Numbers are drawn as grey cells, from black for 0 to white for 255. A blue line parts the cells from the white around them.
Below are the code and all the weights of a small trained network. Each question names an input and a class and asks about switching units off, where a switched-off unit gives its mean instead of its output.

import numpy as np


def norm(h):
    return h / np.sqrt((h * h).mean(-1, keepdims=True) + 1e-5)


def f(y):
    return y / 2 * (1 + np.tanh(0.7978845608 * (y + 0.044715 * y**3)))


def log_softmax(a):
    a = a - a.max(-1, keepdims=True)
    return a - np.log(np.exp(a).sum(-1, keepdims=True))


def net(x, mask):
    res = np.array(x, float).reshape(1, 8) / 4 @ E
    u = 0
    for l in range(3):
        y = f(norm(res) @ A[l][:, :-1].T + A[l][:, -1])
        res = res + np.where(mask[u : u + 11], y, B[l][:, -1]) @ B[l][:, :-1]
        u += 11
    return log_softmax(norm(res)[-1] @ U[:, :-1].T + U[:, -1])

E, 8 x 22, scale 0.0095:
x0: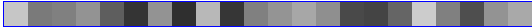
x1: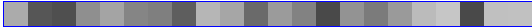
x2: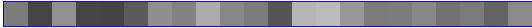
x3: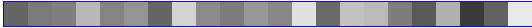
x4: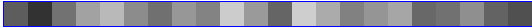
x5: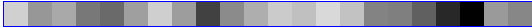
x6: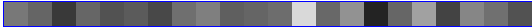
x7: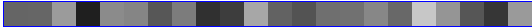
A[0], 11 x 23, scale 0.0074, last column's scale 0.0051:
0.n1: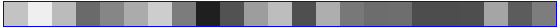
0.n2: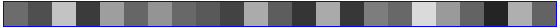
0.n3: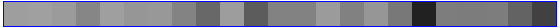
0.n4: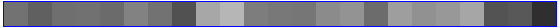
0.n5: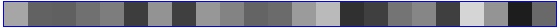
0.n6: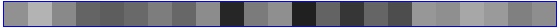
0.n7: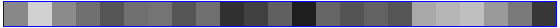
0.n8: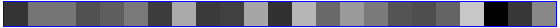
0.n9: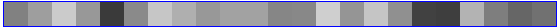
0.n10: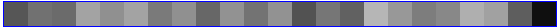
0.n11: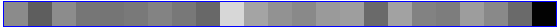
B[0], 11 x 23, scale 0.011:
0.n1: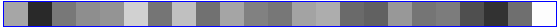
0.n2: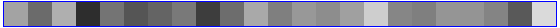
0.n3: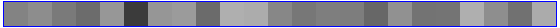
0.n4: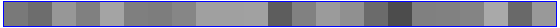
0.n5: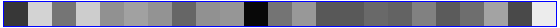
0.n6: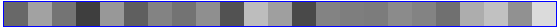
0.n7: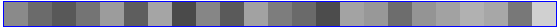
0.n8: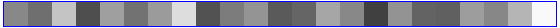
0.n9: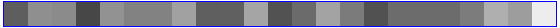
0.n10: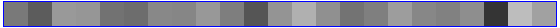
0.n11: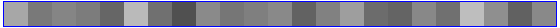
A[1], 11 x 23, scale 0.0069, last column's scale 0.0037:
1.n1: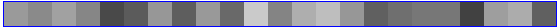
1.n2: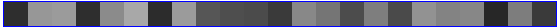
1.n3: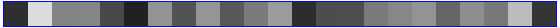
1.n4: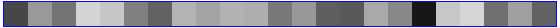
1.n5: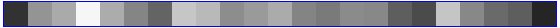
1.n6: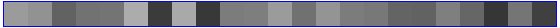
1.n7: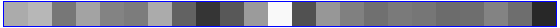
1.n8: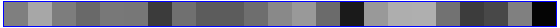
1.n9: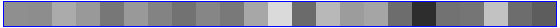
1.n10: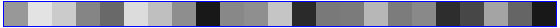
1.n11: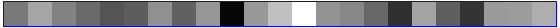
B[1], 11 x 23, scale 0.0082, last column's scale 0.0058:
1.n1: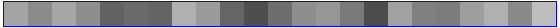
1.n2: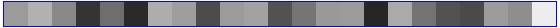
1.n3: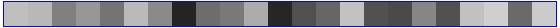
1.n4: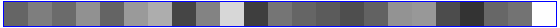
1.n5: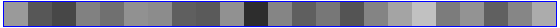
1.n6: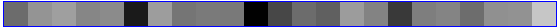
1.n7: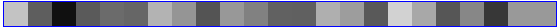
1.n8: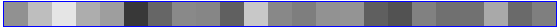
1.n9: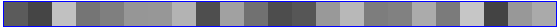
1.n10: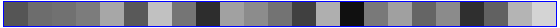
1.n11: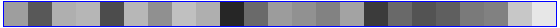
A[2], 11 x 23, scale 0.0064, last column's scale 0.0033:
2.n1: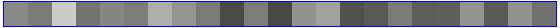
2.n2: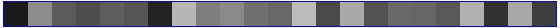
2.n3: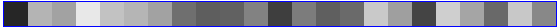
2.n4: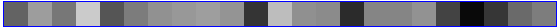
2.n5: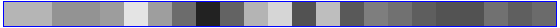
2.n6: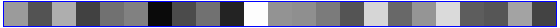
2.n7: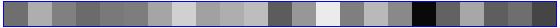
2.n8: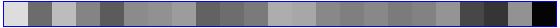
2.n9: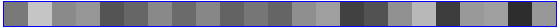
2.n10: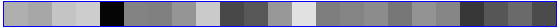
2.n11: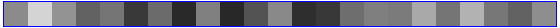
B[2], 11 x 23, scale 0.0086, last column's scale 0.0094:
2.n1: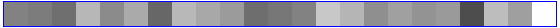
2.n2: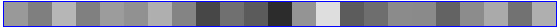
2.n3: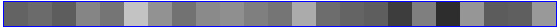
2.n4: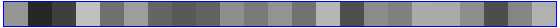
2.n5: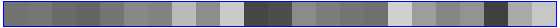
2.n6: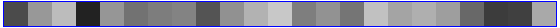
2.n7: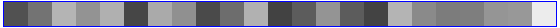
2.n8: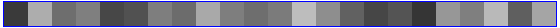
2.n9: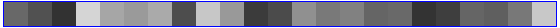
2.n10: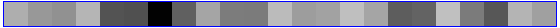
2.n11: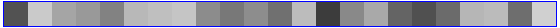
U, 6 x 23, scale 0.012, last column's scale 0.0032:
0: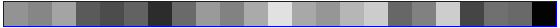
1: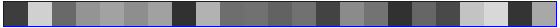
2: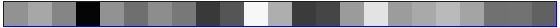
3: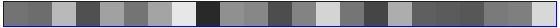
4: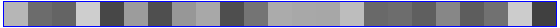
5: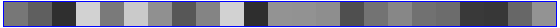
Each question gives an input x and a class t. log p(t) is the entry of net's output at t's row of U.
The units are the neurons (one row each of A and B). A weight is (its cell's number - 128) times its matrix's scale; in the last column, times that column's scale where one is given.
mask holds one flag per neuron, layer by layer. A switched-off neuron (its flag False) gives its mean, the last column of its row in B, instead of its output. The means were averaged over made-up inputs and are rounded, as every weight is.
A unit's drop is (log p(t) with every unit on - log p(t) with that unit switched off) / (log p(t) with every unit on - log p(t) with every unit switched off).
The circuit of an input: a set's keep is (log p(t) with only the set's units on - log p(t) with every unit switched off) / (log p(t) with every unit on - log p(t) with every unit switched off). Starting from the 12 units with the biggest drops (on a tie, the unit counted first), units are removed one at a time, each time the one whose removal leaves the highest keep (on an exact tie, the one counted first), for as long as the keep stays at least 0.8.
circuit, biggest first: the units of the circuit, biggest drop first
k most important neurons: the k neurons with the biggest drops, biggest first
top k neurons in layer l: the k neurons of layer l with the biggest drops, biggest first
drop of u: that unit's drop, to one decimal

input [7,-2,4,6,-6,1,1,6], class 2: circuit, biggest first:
0.n2, 2.n6
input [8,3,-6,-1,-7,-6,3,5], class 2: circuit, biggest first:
0.n2, 0.n7
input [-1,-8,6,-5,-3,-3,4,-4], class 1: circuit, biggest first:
0.n5
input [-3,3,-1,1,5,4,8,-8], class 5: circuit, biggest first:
0.n8, 0.n2
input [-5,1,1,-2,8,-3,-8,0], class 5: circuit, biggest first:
1.n4, 0.n8
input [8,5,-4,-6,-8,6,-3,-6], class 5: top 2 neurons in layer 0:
0.n1, 0.n8
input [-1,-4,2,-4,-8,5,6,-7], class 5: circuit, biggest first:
0.n5, 0.n8, 0.n1
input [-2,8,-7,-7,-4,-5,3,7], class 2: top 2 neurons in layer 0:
0.n2, 0.n5
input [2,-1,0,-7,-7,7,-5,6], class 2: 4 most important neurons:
0.n2, 0.n7, 0.n6, 0.n5
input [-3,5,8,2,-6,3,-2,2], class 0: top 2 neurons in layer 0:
0.n8, 0.n5
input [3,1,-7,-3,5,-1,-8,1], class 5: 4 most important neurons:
0.n8, 1.n4, 0.n9, 0.n10
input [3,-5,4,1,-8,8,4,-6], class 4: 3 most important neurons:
0.n8, 2.n10, 1.n11
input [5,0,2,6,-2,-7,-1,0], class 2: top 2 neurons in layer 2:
2.n6, 2.n9
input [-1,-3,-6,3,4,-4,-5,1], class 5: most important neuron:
1.n4
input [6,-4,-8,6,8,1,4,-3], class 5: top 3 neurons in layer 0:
0.n2, 0.n9, 0.n6
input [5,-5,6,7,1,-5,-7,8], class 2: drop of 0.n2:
0.6
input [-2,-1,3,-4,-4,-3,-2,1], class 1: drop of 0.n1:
0.2
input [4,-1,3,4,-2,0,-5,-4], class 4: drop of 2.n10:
0.1
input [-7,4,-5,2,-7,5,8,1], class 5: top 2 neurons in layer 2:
2.n4, 2.n7
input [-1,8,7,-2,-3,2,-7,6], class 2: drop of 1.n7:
0.0
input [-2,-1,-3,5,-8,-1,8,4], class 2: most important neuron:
0.n7
